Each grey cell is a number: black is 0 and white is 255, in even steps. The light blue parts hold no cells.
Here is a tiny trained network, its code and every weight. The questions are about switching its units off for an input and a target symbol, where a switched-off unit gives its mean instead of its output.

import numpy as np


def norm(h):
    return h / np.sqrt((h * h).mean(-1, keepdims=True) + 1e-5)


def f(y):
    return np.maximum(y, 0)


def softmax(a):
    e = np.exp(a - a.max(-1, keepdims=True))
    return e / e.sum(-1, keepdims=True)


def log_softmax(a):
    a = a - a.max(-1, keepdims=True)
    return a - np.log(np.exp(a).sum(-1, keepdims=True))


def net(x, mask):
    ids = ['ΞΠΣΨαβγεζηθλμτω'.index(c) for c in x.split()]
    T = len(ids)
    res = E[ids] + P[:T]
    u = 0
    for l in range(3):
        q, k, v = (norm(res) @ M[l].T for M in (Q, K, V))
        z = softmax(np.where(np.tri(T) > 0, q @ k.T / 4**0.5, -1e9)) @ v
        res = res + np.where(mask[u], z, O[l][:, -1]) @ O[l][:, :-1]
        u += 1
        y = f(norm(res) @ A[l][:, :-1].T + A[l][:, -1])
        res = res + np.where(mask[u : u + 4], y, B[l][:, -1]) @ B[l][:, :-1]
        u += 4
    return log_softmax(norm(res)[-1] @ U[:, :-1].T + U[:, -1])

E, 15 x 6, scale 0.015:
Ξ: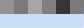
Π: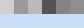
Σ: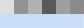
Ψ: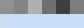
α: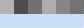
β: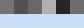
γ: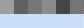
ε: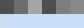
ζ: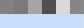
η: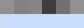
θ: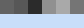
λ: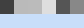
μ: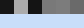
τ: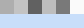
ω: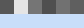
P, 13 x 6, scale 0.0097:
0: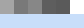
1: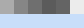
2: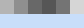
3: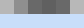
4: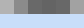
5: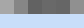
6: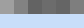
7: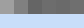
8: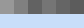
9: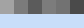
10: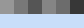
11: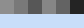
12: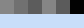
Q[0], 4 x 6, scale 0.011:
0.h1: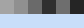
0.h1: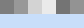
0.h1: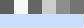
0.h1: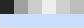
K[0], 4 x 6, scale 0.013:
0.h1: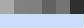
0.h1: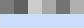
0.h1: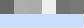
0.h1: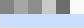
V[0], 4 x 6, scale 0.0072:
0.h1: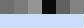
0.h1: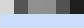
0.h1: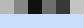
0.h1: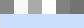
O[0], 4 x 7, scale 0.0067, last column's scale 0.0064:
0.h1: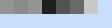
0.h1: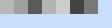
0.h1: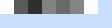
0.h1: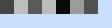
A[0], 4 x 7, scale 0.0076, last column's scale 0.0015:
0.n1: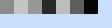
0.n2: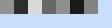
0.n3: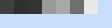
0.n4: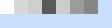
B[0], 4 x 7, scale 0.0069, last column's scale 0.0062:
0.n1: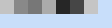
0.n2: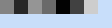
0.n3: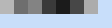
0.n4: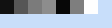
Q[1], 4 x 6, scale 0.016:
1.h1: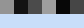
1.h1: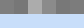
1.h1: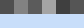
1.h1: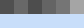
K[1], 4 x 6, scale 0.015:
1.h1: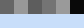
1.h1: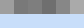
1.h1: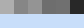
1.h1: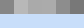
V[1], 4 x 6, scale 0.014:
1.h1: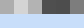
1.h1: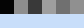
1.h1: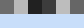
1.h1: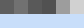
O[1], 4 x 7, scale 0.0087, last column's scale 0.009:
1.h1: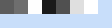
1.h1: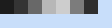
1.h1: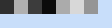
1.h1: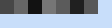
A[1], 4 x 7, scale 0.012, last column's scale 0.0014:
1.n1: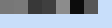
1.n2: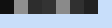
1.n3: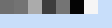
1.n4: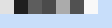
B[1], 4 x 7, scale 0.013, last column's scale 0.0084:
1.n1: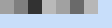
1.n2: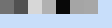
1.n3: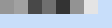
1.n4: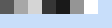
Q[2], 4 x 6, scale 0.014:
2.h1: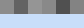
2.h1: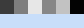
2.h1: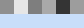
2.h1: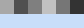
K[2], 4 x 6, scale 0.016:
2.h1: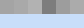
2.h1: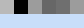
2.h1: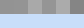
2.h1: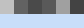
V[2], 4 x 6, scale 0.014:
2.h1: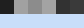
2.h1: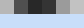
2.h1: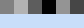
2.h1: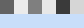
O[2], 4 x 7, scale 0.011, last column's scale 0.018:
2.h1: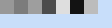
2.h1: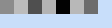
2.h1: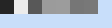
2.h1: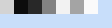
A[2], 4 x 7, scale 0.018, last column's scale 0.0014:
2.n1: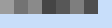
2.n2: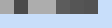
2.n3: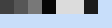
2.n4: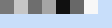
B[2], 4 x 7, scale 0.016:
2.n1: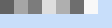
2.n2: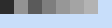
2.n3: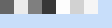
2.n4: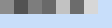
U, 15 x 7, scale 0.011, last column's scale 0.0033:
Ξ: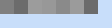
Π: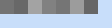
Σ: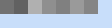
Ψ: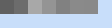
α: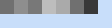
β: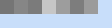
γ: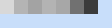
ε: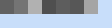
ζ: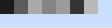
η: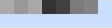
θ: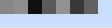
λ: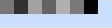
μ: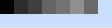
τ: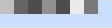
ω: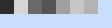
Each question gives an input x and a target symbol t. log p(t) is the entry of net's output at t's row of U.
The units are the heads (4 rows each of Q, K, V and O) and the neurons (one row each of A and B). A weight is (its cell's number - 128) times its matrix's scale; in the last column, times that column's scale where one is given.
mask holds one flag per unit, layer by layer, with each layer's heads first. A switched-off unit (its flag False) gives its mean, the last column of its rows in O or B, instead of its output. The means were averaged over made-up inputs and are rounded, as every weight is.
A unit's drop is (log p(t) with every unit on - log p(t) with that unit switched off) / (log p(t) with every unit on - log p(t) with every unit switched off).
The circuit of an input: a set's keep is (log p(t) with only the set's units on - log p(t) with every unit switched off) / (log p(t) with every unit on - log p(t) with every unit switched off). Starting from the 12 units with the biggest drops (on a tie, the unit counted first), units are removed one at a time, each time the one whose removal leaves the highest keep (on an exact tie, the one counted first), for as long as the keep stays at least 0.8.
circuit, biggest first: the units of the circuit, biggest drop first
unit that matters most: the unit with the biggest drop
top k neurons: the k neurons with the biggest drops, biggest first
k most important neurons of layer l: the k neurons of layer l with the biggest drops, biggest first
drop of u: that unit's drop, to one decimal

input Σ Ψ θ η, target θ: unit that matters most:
1.h1
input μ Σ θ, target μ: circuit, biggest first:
(1.h1, 1.n2)
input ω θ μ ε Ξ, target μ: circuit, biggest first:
(1.h1, 1.n2)
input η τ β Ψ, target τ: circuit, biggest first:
(2.n3, 2.h1)
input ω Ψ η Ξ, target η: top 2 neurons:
(2.n3, 2.n4)
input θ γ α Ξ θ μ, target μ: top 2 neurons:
(1.n2, 2.n3)
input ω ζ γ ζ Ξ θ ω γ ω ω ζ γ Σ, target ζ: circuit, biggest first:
(2.h1, 2.n3, 0.n4)
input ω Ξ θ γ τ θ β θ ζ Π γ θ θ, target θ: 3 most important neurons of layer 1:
(1.n1, 1.n4, 1.n3)
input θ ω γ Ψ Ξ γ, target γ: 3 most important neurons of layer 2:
(2.n3, 2.n1, 2.n4)
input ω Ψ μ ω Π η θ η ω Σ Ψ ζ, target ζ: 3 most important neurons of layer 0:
(0.n1, 0.n2, 0.n4)
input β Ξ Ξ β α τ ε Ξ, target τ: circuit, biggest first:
(2.h1, 2.n3)
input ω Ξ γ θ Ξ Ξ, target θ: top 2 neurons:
(2.n3, 2.n4)
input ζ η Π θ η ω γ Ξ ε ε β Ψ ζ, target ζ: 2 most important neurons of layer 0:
(0.n2, 0.n4)
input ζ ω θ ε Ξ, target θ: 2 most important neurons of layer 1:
(1.n3, 1.n2)
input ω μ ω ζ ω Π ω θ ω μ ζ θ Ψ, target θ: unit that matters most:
0.h1
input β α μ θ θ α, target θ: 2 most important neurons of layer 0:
(0.n3, 0.n4)
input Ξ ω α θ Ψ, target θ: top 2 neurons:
(2.n3, 2.n4)
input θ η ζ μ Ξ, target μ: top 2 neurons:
(2.n3, 1.n2)
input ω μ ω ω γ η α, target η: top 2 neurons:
(1.n4, 2.n3)
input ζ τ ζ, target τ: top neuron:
(1.n3)
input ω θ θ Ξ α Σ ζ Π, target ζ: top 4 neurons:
(0.n4, 2.n3, 2.n2, 2.n4)
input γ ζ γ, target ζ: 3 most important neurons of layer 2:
(2.n3, 2.n1, 2.n4)
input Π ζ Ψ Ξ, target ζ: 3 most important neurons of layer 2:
(2.n3, 2.n2, 2.n1)
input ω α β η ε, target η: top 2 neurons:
(2.n3, 1.n3)
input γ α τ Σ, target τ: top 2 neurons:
(2.n3, 0.n4)
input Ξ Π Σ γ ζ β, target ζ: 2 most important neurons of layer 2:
(2.n3, 2.n2)
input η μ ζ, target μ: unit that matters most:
1.h1
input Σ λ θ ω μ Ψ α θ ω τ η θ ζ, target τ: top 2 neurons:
(1.n3, 1.n4)
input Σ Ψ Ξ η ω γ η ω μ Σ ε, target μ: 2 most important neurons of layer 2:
(2.n3, 2.n4)
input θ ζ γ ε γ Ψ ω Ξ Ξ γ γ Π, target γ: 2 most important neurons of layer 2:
(2.n3, 2.n4)
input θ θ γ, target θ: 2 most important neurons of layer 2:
(2.n3, 2.n4)
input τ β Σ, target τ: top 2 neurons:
(0.n4, 2.n3)
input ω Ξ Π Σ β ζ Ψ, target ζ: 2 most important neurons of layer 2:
(2.n3, 2.n2)
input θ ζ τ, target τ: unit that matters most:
2.h1
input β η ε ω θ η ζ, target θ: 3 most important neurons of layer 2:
(2.n3, 2.n4, 2.n1)
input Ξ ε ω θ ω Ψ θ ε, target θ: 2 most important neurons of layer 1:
(1.n3, 1.n1)
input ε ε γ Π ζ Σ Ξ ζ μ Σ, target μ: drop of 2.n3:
0.2
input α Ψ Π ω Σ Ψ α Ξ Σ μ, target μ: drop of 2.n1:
0.1
